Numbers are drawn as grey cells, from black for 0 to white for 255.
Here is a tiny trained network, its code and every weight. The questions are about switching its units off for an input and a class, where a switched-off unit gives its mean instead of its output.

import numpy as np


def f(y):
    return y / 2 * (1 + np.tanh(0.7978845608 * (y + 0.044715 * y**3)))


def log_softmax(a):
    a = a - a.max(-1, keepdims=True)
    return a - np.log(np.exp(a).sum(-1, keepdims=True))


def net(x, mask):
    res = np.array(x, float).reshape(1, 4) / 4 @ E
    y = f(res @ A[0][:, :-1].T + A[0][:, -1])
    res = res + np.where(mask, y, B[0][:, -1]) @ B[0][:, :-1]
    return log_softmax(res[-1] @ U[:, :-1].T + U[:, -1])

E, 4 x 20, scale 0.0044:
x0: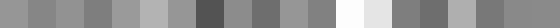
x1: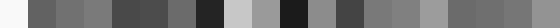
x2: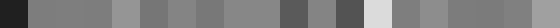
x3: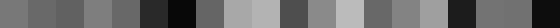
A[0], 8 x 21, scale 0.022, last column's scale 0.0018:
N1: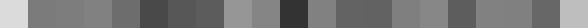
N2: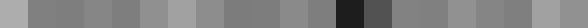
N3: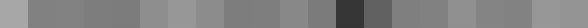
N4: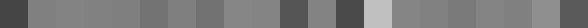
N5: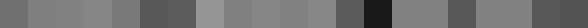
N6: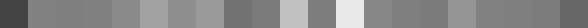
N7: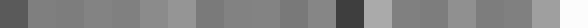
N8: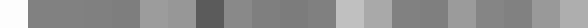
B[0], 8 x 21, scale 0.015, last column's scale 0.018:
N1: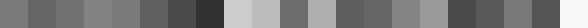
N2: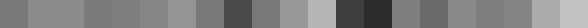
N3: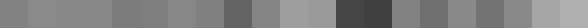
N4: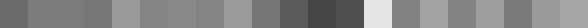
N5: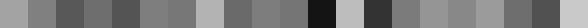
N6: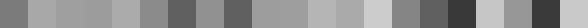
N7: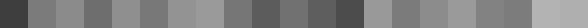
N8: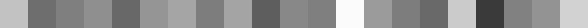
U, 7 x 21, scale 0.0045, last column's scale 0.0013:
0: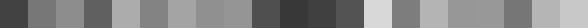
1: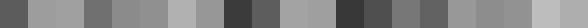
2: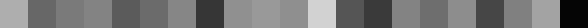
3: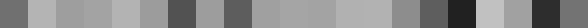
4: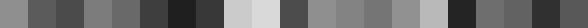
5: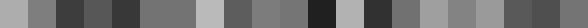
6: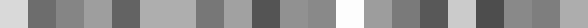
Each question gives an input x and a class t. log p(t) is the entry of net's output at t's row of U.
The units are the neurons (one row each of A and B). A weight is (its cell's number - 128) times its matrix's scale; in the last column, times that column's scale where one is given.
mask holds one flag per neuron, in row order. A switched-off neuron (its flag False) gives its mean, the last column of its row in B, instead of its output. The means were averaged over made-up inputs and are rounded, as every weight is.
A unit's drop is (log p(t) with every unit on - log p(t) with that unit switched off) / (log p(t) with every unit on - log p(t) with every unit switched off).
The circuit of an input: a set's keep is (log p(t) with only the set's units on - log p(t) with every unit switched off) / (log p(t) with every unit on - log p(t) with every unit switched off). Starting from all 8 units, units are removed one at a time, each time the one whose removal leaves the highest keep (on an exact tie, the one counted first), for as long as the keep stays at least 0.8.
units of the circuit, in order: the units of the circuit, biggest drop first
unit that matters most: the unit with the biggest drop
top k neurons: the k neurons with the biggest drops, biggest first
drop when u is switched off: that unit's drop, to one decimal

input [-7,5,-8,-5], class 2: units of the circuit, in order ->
N2, N1
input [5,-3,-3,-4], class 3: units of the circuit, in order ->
N6
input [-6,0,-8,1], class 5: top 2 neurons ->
N5, N6
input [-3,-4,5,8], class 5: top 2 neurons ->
N5, N1
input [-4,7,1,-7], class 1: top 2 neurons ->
N7, N2
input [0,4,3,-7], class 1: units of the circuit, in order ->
N2, N1
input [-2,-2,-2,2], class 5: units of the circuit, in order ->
N1, N5
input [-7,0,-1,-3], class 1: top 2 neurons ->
N2, N1
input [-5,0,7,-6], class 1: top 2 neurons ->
N2, N3
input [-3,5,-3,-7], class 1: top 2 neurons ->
N2, N1
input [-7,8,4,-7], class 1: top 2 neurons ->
N7, N2
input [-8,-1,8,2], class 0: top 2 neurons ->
N4, N7
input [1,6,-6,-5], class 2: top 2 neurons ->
N2, N3
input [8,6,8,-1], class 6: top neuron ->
N8
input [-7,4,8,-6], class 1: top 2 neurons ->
N2, N3
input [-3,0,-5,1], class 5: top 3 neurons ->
N5, N6, N4
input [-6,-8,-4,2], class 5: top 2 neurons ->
N5, N1
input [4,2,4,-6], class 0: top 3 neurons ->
N7, N4, N5
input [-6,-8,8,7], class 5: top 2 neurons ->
N5, N1
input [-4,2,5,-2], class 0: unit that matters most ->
N4
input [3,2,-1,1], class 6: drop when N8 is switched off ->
0.2
